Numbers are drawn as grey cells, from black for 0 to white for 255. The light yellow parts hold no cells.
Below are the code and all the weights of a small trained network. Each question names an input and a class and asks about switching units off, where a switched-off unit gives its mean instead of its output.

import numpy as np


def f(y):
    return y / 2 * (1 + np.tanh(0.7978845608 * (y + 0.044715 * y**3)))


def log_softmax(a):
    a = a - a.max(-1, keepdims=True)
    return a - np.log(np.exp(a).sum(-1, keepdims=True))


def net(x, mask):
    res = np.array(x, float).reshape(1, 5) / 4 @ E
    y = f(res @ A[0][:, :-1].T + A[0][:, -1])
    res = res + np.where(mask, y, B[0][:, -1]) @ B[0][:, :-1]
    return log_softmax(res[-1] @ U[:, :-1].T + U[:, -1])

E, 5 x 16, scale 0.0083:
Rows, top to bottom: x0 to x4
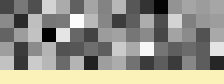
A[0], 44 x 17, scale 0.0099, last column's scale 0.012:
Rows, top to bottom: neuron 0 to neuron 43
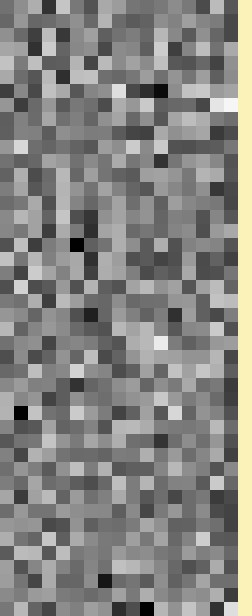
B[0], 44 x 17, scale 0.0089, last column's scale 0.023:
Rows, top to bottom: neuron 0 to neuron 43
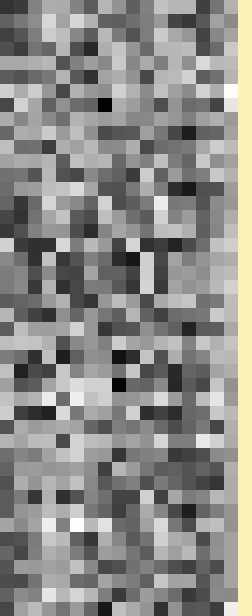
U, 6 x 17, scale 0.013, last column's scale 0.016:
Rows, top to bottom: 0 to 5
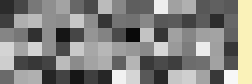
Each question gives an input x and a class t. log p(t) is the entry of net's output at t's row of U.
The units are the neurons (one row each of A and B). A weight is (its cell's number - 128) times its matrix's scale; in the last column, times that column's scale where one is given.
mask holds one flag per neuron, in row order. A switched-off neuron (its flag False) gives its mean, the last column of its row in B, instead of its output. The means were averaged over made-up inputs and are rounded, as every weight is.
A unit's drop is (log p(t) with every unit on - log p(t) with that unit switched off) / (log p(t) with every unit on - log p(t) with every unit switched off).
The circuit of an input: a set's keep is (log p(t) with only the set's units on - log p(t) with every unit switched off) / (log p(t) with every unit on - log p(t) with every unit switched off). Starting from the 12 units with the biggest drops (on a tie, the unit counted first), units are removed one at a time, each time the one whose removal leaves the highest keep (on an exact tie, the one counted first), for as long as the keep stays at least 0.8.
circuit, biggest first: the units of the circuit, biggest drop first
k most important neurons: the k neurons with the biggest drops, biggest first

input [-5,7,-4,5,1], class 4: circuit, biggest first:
neuron 29
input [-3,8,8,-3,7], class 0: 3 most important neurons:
neuron 16; neuron 0; neuron 21
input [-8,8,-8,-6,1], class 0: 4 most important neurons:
neuron 5; neuron 38; neuron 6; neuron 2
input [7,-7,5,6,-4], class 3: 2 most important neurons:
neuron 6; neuron 31
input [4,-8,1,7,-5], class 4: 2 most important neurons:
neuron 17; neuron 43
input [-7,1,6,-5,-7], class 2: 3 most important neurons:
neuron 20; neuron 6; neuron 25
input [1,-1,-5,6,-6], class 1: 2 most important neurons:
neuron 7; neuron 30
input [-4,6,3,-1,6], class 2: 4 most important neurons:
neuron 18; neuron 19; neuron 17; neuron 4
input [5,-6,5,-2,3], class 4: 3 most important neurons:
neuron 17; neuron 22; neuron 24
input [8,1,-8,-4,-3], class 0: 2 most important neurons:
neuron 3; neuron 5
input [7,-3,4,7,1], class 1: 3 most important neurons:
neuron 7; neuron 34; neuron 23
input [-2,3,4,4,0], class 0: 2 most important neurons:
neuron 43; neuron 21
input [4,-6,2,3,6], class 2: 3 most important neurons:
neuron 18; neuron 19; neuron 35
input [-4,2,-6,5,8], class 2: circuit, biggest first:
neuron 35
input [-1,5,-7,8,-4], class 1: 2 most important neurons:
neuron 7; neuron 30
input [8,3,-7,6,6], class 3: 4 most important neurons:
neuron 31; neuron 6; neuron 11; neuron 8
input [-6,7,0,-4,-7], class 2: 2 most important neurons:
neuron 20; neuron 25
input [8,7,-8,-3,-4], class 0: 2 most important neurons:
neuron 5; neuron 2
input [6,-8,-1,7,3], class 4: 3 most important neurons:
neuron 17; neuron 22; neuron 43
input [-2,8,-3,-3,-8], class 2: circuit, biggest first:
neuron 25
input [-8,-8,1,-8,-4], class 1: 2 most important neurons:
neuron 43; neuron 6
